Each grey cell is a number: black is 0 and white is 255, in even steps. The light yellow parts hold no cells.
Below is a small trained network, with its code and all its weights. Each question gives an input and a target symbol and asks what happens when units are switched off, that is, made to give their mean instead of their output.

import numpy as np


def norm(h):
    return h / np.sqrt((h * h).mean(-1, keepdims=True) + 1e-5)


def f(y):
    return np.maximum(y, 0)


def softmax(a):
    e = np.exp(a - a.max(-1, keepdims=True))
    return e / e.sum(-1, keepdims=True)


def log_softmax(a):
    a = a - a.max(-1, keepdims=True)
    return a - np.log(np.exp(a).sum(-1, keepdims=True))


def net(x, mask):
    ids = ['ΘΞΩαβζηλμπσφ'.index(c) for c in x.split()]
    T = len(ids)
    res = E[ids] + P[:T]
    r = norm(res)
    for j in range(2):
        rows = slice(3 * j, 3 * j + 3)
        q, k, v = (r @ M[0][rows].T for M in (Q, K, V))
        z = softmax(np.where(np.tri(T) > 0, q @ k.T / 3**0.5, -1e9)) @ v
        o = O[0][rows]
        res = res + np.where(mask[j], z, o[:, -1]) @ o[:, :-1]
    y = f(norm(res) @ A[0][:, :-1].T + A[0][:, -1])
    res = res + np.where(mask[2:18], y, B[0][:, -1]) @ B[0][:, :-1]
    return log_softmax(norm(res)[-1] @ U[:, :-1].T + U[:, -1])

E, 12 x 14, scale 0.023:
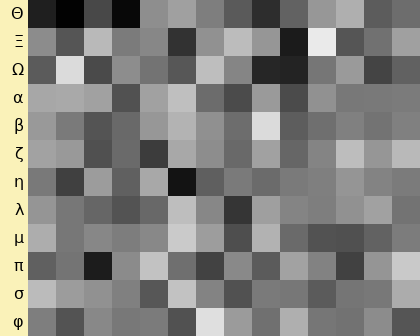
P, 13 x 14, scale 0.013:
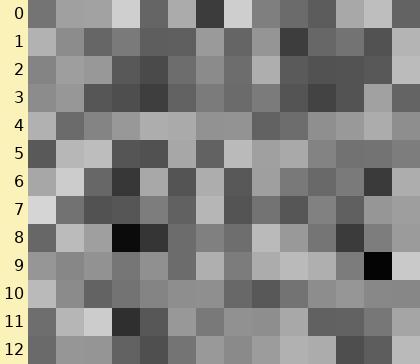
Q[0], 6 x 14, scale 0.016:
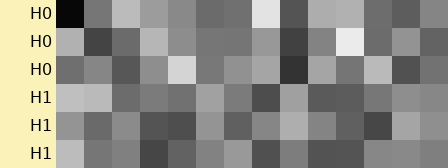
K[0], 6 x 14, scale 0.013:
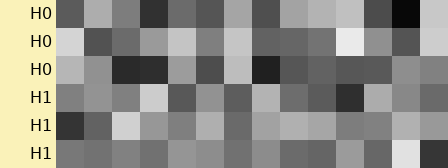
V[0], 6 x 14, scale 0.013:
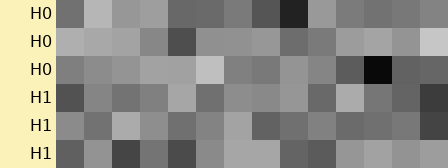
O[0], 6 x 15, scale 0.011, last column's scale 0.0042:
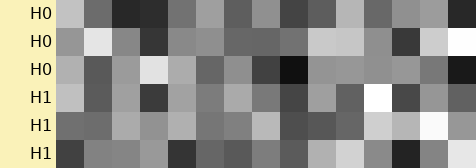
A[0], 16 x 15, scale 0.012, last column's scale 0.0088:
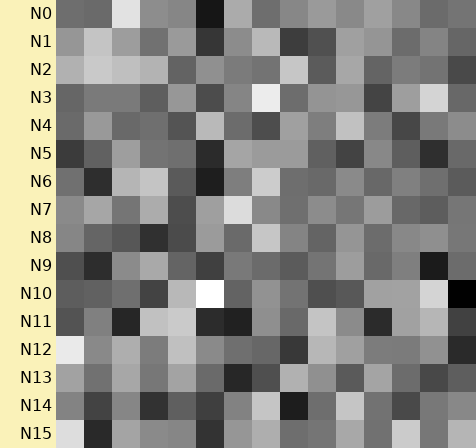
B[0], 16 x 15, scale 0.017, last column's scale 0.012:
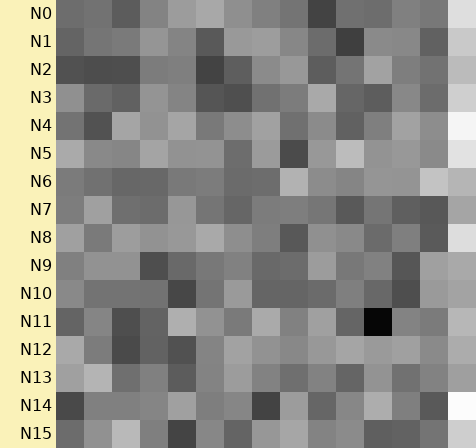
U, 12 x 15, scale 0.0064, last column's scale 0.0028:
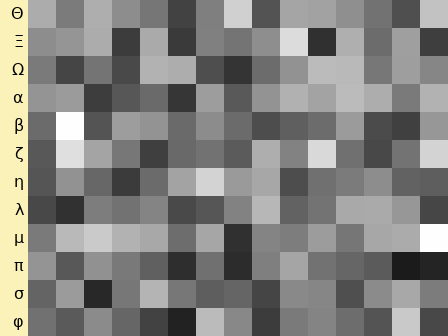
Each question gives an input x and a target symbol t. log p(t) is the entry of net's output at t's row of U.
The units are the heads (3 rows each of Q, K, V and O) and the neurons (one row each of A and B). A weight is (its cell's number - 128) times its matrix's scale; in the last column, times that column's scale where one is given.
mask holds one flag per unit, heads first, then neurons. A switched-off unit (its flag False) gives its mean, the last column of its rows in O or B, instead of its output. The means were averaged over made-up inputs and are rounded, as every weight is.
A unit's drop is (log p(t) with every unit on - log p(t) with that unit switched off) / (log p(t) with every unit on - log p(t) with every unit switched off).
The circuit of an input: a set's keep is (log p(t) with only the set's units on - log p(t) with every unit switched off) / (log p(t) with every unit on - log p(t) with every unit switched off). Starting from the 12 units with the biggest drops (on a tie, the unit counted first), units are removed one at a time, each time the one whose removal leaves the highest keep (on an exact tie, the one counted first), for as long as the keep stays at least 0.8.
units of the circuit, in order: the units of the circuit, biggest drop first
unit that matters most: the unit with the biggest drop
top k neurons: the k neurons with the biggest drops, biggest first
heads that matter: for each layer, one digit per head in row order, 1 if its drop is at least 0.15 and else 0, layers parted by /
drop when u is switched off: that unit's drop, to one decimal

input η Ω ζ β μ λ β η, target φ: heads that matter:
10
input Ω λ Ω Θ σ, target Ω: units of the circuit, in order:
(H0; H1; N14)
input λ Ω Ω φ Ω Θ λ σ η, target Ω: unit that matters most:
H0
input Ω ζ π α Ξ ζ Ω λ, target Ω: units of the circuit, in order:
(H0; H1; N14; N4)
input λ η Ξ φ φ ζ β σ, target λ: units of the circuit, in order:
(N2; H1)
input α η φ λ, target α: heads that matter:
10
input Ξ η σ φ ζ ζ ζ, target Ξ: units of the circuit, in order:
(N4; N0)
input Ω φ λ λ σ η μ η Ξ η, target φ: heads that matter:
11
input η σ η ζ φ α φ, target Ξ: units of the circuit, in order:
(H0; N3; H1)
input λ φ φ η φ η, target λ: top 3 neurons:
(N6; N0; N15)
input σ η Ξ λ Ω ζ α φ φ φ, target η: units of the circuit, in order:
(N0; H1; N15; N4)
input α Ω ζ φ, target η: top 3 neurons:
(N0; N12; N15)
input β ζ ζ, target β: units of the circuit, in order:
(H0; N7; N0; N4)
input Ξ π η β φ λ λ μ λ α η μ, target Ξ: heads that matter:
01
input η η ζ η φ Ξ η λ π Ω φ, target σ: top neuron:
(N0)
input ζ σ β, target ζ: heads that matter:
11
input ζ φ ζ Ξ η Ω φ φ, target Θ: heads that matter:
10
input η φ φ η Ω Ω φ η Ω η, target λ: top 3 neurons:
(N6; N15; N0)
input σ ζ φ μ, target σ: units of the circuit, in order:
(H1; H0)
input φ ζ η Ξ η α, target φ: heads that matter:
01
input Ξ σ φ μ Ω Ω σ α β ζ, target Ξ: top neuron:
(N4)
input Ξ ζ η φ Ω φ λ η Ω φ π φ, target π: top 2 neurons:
(N3; N14)
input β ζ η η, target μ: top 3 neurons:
(N5; N0; N6)
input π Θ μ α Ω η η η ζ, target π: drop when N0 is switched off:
0.1
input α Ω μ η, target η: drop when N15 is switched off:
0.2
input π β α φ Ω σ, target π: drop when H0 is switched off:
0.2
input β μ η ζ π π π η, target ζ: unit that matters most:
N15
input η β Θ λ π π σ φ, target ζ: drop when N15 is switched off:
0.8
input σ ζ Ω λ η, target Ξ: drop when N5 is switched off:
0.1
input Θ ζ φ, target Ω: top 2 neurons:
(N5; N6)
